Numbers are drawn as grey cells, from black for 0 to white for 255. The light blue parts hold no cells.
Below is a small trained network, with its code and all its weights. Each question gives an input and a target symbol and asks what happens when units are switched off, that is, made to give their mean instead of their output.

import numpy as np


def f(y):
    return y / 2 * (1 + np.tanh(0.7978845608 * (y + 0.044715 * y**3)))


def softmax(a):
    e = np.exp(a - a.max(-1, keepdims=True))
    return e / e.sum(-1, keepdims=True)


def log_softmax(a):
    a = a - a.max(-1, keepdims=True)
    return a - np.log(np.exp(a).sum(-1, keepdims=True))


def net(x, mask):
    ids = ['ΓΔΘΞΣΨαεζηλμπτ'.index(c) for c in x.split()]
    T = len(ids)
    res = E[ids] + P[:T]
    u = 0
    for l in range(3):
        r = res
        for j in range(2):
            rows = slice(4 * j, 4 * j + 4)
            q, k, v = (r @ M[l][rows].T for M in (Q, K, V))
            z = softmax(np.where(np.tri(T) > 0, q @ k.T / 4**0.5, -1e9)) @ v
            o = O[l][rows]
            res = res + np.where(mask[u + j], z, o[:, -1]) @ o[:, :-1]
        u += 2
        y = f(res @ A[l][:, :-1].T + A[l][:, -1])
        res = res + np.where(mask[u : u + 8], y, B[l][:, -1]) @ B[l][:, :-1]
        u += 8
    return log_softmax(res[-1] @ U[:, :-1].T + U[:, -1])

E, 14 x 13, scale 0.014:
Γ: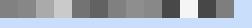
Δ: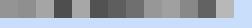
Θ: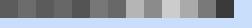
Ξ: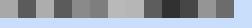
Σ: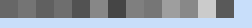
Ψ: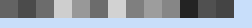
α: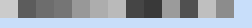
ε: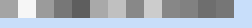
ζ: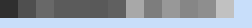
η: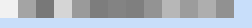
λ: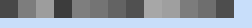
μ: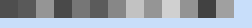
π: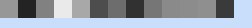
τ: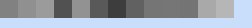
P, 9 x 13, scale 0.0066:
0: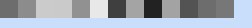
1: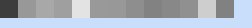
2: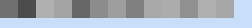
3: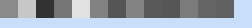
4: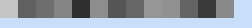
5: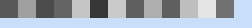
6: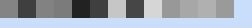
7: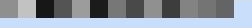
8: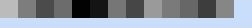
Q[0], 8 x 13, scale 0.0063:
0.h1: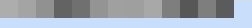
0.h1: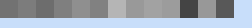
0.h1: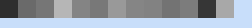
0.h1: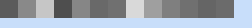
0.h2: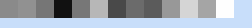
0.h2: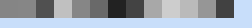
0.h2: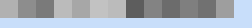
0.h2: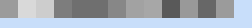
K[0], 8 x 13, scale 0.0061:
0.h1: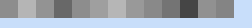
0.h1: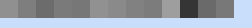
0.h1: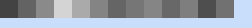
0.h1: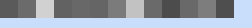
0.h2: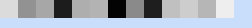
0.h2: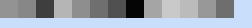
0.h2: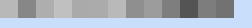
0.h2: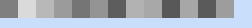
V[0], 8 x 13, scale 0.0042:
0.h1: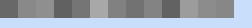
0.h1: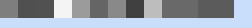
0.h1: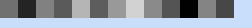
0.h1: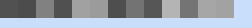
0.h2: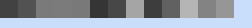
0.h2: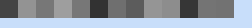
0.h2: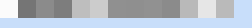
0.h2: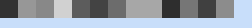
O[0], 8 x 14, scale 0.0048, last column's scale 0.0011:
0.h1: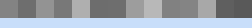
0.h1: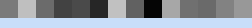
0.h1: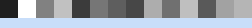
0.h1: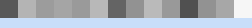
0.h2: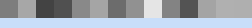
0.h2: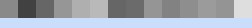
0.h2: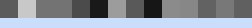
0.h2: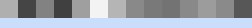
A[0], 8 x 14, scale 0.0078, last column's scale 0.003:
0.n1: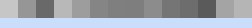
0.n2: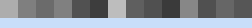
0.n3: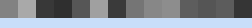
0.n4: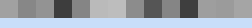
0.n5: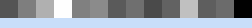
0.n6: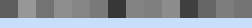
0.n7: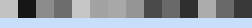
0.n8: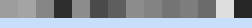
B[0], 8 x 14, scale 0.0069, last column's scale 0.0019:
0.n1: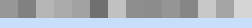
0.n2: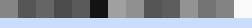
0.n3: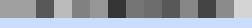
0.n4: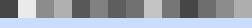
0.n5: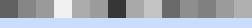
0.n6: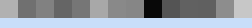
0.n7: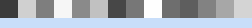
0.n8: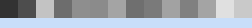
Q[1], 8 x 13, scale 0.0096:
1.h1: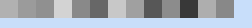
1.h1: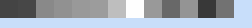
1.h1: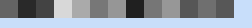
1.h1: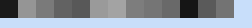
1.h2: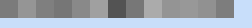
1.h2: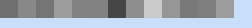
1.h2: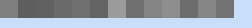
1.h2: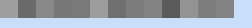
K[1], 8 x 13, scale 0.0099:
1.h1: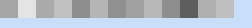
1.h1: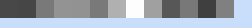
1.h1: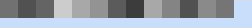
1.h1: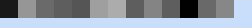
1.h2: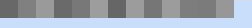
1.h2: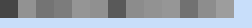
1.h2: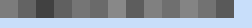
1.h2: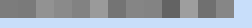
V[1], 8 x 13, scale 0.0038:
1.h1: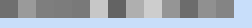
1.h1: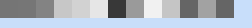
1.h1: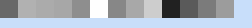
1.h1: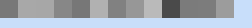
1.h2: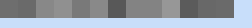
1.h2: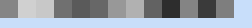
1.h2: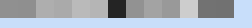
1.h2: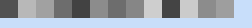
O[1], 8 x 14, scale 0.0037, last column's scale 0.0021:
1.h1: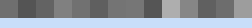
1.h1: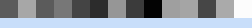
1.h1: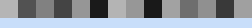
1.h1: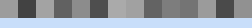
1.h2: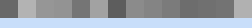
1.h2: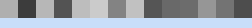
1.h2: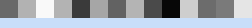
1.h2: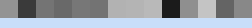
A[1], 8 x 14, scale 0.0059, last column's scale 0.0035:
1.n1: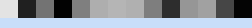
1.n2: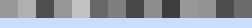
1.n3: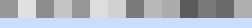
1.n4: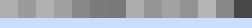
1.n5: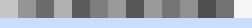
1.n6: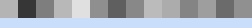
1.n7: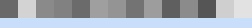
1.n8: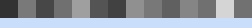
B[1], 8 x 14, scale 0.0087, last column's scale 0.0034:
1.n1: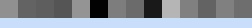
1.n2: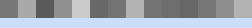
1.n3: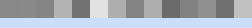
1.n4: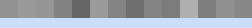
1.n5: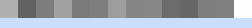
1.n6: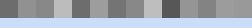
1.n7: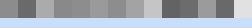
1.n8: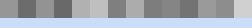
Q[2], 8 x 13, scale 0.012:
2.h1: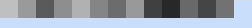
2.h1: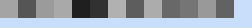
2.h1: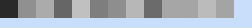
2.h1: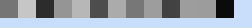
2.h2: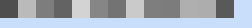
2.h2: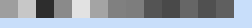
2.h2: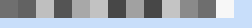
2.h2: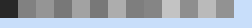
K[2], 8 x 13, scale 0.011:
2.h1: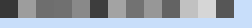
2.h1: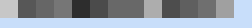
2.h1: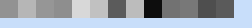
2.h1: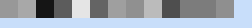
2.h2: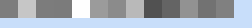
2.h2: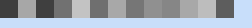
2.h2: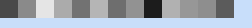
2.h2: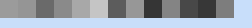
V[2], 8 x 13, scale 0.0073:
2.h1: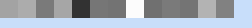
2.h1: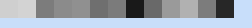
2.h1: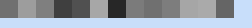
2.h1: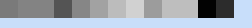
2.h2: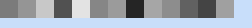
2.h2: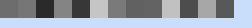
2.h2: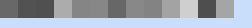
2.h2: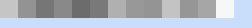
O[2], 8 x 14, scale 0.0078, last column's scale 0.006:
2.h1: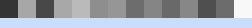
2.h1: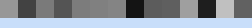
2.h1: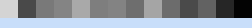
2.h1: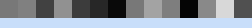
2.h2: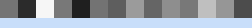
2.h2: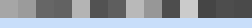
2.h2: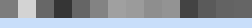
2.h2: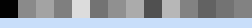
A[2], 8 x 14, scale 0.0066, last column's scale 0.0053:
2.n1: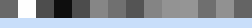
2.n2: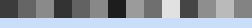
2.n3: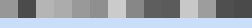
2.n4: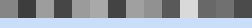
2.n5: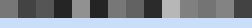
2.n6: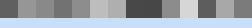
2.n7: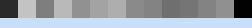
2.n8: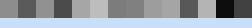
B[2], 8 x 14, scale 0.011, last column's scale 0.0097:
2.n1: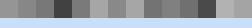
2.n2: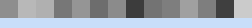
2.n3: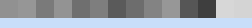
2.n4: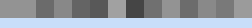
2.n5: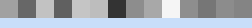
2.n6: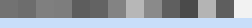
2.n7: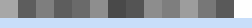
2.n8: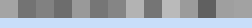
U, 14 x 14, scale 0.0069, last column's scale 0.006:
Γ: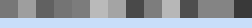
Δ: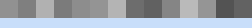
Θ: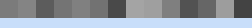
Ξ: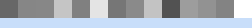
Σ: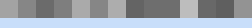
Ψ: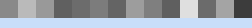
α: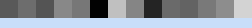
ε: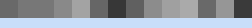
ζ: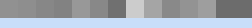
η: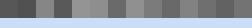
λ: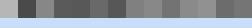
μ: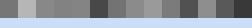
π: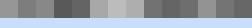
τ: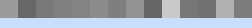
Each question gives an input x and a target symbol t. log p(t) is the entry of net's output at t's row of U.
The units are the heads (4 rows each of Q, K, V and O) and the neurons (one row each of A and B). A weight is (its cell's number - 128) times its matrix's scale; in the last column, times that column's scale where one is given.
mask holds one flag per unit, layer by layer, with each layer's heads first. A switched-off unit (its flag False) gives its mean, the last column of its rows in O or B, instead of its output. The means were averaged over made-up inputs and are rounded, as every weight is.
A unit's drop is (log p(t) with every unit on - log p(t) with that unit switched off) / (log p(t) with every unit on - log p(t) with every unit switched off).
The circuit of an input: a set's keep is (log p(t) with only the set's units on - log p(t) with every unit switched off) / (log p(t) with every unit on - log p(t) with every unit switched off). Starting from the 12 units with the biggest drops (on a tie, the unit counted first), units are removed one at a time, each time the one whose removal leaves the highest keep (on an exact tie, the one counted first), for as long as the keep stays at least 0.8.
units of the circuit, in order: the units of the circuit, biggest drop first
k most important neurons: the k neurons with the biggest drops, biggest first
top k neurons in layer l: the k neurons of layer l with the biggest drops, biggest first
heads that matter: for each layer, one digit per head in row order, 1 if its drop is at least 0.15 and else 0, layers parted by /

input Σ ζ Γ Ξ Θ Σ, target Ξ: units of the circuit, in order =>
(2.h2, 2.h1, 0.n2)
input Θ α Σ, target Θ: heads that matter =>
00 / 00 / 11
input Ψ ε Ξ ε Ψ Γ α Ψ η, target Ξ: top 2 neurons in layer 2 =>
(2.n6, 2.n7)
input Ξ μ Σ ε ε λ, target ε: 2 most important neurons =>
(2.n5, 1.n3)
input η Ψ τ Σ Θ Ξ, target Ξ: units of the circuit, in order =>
(0.n7)
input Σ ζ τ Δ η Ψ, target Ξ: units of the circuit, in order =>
(0.h2, 0.n7)
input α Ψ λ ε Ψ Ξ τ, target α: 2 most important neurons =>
(2.n4, 2.n6)
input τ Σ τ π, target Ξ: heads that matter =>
00 / 00 / 00
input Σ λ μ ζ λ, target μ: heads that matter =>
00 / 00 / 10
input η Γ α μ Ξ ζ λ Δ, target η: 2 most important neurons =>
(0.n8, 2.n6)
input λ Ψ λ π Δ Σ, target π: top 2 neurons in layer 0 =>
(0.n5, 0.n8)
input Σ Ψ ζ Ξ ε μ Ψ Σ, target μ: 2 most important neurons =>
(0.n3, 2.n2)
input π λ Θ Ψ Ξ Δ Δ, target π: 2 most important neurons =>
(0.n5, 2.n6)
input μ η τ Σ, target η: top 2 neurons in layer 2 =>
(2.n6, 2.n7)
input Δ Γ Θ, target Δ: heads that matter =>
00 / 00 / 01
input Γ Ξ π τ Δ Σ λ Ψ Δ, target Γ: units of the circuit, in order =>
(0.n8, 2.h2, 0.n5)
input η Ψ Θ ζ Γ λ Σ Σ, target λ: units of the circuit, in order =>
(2.h1, 2.h2, 0.n3)
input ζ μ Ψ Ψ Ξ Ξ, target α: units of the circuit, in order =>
(1.n1)
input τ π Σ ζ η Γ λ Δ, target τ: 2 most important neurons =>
(0.n8, 2.n3)
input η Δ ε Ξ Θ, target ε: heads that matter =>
00 / 00 / 11
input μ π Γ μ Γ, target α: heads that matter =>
11 / 00 / 00
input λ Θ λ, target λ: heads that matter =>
00 / 00 / 11
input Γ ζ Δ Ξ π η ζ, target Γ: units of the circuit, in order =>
(2.h2, 0.n5, 1.h2)
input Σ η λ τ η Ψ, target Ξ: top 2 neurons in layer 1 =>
(1.n3, 1.n6)
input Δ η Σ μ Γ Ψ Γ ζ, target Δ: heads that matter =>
00 / 00 / 01
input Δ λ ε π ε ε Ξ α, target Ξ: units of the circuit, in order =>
(0.n7, 1.n3)
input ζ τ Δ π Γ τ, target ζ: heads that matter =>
00 / 00 / 10
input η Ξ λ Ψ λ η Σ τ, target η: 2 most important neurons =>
(0.n8, 2.n6)
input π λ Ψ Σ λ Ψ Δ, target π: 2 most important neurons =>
(0.n8, 0.n5)
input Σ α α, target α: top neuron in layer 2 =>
(2.n6)
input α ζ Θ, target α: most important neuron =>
(2.n4)
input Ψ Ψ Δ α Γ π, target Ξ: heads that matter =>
11 / 10 / 00
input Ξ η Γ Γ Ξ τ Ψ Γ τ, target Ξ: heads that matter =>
00 / 10 / 11
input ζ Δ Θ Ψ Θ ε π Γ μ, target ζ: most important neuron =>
(0.n8)
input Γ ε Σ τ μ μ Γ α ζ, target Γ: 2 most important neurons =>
(0.n5, 2.n2)
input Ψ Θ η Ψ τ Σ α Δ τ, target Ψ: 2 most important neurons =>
(0.n8, 2.n2)
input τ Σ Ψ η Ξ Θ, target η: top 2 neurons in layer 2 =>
(2.n6, 2.n7)
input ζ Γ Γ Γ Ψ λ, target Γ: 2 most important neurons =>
(1.n2, 0.n8)
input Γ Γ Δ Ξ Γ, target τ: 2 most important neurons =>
(2.n5, 1.n1)
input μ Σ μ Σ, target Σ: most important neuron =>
(2.n6)
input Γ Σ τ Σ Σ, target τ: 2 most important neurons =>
(0.n3, 2.n8)
